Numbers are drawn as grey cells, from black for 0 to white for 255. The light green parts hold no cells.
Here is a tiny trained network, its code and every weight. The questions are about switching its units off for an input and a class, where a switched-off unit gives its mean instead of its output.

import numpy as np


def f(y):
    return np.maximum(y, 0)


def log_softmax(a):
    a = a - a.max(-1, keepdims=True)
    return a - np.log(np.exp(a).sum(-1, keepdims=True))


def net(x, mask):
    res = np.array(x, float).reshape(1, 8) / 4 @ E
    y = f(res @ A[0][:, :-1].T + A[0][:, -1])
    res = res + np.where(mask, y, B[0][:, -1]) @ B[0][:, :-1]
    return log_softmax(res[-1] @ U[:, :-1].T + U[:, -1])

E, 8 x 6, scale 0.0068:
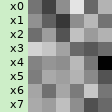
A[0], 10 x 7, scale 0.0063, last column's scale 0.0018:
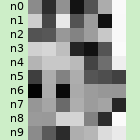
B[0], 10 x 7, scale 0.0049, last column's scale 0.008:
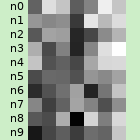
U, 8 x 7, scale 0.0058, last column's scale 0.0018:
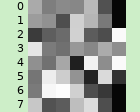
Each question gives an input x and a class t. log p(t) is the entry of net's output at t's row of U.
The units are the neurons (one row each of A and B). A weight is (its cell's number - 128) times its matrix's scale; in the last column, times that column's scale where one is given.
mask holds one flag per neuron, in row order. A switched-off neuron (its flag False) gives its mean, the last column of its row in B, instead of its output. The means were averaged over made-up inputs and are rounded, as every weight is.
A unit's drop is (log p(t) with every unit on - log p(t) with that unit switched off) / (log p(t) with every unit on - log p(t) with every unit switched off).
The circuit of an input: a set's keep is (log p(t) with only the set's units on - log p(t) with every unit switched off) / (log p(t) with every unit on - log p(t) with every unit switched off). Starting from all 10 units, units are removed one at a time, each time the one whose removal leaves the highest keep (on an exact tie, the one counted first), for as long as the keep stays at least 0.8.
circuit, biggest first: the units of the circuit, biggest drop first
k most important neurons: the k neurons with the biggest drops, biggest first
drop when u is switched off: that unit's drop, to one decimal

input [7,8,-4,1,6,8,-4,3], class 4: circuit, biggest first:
n8
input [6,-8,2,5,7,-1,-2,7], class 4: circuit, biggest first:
n8, n4
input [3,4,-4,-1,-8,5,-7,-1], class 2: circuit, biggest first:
n3, n1, n4
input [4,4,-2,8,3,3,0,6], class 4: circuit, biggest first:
n8, n1
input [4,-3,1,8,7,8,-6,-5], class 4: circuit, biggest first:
n8, n4
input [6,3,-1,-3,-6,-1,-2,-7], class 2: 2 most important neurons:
n6, n9
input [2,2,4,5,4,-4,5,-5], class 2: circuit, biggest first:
n3, n4, n1
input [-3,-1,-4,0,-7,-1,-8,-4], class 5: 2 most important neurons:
n0, n8
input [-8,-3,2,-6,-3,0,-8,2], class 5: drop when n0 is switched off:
0.1
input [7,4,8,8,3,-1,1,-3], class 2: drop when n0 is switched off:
0.1
